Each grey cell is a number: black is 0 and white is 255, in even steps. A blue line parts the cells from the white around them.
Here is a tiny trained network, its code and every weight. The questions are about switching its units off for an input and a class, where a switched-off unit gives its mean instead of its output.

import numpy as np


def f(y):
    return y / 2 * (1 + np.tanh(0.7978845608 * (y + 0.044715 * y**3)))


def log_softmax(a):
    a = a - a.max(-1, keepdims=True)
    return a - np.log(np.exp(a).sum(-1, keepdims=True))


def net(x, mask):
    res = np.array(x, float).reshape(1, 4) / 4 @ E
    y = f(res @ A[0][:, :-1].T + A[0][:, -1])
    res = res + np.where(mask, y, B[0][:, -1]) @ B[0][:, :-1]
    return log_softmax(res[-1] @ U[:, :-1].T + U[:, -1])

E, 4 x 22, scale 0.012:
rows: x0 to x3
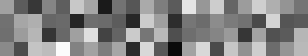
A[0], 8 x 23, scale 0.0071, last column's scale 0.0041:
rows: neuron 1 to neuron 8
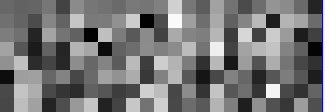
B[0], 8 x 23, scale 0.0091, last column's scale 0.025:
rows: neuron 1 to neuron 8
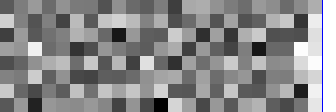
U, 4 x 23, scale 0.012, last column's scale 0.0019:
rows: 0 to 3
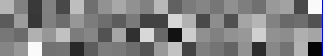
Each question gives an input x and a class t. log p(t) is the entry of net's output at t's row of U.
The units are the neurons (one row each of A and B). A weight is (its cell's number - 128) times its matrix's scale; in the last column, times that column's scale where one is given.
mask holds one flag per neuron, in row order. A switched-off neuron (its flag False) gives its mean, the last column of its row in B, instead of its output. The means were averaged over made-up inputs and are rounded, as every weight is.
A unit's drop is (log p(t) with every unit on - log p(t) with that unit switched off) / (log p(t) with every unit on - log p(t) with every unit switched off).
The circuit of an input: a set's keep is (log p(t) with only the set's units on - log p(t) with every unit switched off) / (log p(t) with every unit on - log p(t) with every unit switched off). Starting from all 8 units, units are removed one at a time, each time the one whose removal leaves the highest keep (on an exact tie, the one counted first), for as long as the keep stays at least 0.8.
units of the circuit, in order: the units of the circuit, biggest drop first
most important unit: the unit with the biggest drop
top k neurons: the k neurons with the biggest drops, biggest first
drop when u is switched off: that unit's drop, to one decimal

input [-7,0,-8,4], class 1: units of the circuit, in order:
(neuron 3)
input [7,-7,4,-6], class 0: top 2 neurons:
(neuron 2; neuron 6)
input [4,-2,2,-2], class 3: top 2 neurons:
(neuron 4; neuron 7)
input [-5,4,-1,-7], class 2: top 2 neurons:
(neuron 5; neuron 4)
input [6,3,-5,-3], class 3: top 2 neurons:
(neuron 4; neuron 8)
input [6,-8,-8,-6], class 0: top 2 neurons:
(neuron 2; neuron 8)
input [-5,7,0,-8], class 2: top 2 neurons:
(neuron 5; neuron 2)
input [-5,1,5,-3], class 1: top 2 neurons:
(neuron 8; neuron 4)
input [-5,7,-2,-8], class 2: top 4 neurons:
(neuron 5; neuron 2; neuron 6; neuron 1)
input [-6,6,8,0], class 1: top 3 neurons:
(neuron 8; neuron 2; neuron 4)
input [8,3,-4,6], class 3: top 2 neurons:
(neuron 4; neuron 5)
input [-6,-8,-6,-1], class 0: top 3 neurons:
(neuron 2; neuron 4; neuron 8)
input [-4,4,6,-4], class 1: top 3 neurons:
(neuron 8; neuron 2; neuron 4)
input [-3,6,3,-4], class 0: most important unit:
neuron 7
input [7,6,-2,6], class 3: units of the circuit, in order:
(neuron 5; neuron 4)
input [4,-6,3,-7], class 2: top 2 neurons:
(neuron 5; neuron 7)
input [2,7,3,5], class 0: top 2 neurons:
(neuron 5; neuron 7)
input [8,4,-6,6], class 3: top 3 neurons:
(neuron 4; neuron 5; neuron 8)
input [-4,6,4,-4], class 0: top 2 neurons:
(neuron 7; neuron 4)
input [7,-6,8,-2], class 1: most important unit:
neuron 8
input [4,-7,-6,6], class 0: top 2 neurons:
(neuron 5; neuron 8)
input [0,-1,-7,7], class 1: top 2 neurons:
(neuron 5; neuron 3)
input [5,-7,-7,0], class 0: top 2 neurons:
(neuron 2; neuron 8)
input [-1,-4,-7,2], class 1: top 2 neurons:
(neuron 3; neuron 7)
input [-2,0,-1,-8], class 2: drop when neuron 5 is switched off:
1.2
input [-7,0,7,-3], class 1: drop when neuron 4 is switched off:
1.1
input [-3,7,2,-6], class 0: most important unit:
neuron 7
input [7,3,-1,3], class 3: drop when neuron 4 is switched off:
0.3
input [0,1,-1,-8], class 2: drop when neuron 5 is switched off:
1.4
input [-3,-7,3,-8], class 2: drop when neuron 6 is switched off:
0.2
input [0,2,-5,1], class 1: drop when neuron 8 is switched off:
0.0
